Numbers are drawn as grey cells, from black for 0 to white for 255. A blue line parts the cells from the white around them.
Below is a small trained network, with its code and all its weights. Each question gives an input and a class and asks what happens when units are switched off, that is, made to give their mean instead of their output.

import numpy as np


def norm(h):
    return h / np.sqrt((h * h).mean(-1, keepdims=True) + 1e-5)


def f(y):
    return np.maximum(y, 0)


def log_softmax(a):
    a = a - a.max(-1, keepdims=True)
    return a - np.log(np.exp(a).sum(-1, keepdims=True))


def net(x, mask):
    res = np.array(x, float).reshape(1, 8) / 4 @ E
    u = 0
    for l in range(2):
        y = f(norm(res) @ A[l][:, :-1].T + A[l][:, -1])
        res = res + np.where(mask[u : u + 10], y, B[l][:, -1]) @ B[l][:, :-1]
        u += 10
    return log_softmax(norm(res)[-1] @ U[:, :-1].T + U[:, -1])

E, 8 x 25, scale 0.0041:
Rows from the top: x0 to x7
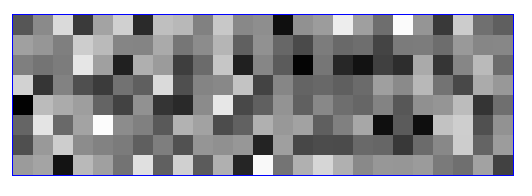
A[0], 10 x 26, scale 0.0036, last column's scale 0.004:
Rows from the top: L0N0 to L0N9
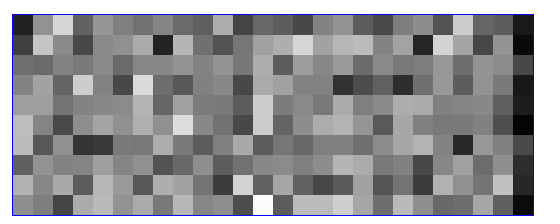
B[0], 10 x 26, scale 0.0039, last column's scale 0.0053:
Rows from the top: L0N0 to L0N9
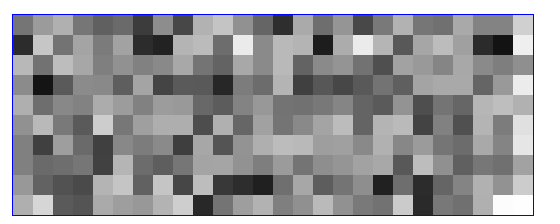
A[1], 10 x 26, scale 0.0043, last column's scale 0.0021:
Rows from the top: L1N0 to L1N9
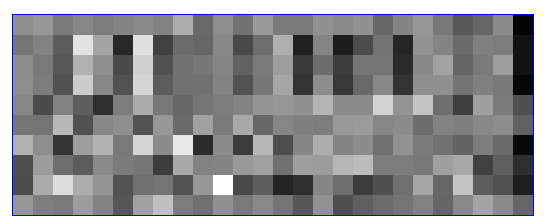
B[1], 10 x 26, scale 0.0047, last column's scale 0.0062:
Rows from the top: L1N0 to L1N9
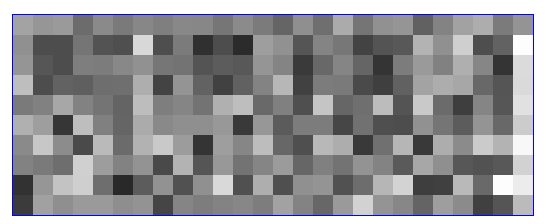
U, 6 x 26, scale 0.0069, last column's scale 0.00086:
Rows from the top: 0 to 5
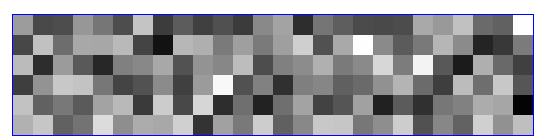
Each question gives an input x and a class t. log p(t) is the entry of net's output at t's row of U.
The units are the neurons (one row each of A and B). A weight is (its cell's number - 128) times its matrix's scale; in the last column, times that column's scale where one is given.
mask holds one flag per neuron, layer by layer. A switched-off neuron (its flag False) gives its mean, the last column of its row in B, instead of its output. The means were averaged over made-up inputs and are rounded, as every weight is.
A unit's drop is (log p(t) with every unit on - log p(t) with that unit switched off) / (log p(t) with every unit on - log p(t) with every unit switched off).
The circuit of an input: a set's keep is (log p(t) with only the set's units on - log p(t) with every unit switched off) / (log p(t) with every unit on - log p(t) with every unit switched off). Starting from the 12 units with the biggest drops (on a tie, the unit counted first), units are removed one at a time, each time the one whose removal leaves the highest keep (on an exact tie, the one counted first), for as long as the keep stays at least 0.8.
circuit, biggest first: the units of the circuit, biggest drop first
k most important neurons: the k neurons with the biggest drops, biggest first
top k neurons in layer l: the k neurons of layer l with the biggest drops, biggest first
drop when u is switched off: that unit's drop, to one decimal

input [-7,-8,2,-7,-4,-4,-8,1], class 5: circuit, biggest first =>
L1N6
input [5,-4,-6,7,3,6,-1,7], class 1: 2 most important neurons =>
L0N1, L1N7
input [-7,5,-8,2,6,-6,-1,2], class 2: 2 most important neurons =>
L1N4, L0N6
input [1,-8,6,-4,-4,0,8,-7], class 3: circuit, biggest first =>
L1N8, L0N0
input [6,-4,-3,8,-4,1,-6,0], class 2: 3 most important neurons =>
L0N6, L1N6, L1N4
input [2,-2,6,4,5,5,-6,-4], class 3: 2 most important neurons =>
L0N0, L1N8
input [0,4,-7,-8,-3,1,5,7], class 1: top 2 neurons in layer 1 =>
L1N7, L1N8
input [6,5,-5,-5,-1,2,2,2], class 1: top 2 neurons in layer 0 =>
L0N1, L0N7
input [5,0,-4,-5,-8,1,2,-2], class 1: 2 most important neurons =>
L0N1, L1N6
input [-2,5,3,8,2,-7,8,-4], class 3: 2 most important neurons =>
L1N8, L0N3
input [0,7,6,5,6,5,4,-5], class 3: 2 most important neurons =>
L1N8, L0N0
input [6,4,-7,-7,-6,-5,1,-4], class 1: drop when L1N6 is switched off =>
0.2
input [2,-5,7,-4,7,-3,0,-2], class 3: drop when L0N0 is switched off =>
0.5
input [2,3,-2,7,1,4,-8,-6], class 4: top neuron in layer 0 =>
L0N8
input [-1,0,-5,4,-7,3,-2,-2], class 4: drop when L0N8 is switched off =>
0.2
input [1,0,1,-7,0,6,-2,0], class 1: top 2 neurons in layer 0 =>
L0N1, L0N7
